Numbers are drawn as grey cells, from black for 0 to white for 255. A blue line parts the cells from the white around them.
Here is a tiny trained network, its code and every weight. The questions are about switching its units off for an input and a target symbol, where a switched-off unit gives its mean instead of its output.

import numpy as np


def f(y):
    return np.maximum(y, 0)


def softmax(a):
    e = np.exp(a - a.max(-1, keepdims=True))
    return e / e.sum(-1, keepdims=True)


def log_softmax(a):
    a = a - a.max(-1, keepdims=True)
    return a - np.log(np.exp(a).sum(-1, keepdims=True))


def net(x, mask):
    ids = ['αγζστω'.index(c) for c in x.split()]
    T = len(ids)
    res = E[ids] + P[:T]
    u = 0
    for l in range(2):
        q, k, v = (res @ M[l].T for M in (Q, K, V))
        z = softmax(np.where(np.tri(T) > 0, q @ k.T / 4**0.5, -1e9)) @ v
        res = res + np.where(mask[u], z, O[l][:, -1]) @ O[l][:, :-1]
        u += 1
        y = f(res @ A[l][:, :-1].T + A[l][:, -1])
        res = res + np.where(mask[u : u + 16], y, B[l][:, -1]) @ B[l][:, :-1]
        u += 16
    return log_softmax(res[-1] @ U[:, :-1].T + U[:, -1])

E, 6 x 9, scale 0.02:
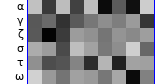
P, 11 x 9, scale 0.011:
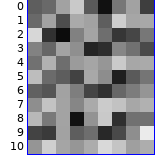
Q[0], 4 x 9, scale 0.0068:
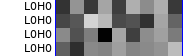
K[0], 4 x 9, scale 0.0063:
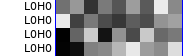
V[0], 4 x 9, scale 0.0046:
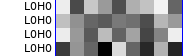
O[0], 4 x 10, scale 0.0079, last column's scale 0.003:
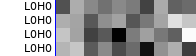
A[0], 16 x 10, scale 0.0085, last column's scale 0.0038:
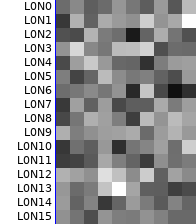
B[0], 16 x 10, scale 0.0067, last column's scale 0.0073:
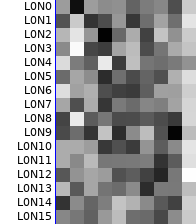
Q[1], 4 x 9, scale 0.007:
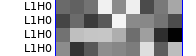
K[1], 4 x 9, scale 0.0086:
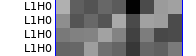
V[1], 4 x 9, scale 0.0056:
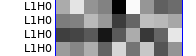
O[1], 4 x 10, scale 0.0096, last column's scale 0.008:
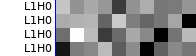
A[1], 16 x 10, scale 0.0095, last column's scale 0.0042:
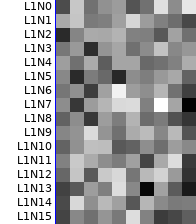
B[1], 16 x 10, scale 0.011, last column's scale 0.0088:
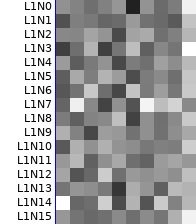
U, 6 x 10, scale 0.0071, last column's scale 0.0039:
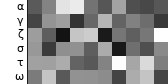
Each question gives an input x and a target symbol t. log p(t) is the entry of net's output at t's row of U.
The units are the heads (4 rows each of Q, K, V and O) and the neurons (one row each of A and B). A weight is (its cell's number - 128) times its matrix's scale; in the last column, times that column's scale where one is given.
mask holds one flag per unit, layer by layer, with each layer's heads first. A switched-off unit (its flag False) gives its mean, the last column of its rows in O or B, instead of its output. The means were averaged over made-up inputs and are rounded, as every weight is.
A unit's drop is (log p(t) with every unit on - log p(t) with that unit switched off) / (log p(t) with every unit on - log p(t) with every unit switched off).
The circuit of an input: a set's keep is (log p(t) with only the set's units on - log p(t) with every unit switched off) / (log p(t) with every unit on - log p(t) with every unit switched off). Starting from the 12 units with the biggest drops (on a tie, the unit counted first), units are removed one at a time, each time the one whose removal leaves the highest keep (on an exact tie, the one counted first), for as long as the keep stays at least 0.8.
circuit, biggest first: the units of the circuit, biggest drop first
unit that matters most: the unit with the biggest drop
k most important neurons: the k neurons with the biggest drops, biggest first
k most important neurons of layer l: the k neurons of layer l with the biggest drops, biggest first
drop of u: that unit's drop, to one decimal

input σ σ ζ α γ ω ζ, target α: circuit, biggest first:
(L1H0; L1N5; L0N3; L0N10)
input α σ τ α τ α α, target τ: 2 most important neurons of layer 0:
(L0N2; L0N1)
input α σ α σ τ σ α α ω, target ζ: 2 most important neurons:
(L0N14; L0N2)
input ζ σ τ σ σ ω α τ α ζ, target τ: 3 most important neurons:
(L0N2; L0N6; L0N12)
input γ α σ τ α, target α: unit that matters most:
L1N2
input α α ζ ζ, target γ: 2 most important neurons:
(L0N2; L0N5)
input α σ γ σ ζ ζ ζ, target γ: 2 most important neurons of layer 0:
(L0N1; L0N2)
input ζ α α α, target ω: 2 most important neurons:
(L0N2; L0N6)
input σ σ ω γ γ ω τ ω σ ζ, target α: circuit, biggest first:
(L0N3; L1H0; L1N5)
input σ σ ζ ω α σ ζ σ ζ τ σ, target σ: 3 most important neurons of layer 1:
(L1N3; L1N6; L1N12)
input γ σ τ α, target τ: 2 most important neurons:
(L0N1; L0N14)
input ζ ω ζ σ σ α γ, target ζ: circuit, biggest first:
(L1H0; L1N5)
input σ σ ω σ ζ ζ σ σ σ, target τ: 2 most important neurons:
(L1N7; L0N5)
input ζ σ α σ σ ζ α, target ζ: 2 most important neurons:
(L0N5; L1N3)
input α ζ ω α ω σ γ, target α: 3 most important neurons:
(L0N3; L1N5; L0N14)
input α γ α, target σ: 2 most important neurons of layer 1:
(L1N4; L1N3)
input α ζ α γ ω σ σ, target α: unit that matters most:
L0N3
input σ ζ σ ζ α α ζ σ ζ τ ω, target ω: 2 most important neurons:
(L0N3; L1N11)
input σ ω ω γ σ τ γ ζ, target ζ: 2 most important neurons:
(L0N1; L1N6)
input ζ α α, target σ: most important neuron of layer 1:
(L1N4)
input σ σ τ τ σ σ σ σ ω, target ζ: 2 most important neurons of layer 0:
(L0N2; L0N14)
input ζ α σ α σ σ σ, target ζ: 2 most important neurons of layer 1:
(L1N0; L1N5)
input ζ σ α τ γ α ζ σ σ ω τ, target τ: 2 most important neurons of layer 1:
(L1N9; L1N3)
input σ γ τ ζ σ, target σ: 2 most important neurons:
(L1N3; L1N6)
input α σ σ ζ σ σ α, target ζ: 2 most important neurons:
(L1N3; L1N6)
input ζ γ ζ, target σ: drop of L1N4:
0.2
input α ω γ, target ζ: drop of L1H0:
0.1
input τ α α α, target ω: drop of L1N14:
0.0
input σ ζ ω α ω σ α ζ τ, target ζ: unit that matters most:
L0N14
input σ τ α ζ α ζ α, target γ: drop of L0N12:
0.1
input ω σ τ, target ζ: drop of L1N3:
0.2
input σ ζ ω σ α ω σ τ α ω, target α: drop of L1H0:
0.4
